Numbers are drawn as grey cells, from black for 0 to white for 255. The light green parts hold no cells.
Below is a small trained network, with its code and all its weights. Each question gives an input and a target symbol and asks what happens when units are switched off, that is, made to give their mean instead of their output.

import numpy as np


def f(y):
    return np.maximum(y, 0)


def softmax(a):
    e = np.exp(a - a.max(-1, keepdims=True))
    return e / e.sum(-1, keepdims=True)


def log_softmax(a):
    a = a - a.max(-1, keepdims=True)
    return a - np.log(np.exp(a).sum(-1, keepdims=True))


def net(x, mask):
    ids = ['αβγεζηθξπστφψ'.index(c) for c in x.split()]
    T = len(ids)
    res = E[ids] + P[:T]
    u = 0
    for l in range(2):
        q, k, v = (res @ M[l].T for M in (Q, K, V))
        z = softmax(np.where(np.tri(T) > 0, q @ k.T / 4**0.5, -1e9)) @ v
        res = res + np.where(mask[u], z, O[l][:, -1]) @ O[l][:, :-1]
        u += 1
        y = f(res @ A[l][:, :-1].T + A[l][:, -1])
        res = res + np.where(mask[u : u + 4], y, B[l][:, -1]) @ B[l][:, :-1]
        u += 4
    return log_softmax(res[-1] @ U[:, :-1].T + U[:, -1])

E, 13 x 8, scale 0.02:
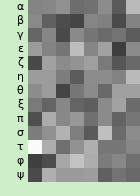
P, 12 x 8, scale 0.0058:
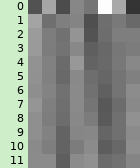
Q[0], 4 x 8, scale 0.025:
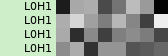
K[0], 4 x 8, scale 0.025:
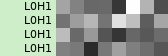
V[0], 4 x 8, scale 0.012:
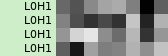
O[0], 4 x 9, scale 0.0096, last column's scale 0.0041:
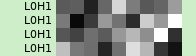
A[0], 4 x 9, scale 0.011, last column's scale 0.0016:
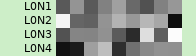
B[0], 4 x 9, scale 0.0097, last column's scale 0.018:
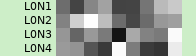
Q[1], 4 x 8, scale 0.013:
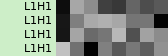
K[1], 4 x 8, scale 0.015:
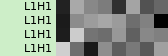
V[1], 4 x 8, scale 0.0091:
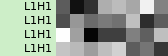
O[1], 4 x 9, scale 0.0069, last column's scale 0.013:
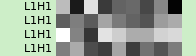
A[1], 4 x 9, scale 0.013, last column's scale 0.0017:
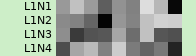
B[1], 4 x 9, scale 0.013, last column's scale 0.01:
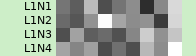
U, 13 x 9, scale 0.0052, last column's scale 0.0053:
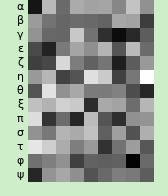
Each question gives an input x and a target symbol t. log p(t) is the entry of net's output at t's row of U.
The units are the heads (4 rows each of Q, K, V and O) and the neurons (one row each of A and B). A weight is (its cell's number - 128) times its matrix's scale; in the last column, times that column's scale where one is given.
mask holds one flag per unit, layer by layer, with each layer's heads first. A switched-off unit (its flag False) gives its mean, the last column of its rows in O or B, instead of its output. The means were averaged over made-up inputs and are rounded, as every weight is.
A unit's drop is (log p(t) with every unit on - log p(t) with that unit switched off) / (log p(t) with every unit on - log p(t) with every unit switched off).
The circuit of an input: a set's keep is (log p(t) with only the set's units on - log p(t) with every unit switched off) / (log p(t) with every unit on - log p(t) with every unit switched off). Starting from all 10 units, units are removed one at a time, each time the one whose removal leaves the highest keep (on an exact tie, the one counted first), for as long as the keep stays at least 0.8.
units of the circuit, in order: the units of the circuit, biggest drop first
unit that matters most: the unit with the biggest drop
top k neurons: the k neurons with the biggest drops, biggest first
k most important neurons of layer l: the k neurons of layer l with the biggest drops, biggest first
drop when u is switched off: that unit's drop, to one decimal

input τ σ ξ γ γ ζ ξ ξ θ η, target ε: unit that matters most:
L0H1
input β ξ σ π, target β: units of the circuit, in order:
L1N3, L0H1, L1H1
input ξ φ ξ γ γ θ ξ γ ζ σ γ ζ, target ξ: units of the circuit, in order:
L0H1, L0N4
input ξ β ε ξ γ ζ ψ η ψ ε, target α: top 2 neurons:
L0N4, L0N1
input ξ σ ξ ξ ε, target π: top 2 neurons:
L0N2, L0N3
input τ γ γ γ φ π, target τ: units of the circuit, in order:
L1N4, L0H1, L0N3
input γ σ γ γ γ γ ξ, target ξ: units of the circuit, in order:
L0H1, L1H1
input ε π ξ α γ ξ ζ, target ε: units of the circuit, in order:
L0H1, L0N1
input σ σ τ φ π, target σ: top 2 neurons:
L1N2, L0N3
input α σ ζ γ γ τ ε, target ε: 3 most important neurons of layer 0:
L0N4, L0N1, L0N2
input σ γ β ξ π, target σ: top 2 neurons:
L1N2, L0N4
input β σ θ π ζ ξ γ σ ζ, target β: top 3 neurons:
L1N3, L0N4, L0N3
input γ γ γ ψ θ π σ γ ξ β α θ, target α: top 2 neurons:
L0N4, L0N1
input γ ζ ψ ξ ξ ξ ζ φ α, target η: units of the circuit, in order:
L0H1
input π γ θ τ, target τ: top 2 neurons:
L0N3, L1N4
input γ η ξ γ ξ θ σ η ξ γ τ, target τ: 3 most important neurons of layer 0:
L0N3, L0N2, L0N1
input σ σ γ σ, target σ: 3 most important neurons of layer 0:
L0N4, L0N3, L0N2
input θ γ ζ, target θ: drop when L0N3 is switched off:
0.1
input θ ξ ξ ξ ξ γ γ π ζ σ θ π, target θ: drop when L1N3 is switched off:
0.0
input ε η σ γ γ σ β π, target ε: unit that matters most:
L1H1
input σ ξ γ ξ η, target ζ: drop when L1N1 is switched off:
1.6
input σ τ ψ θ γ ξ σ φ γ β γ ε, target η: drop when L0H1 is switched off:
0.8
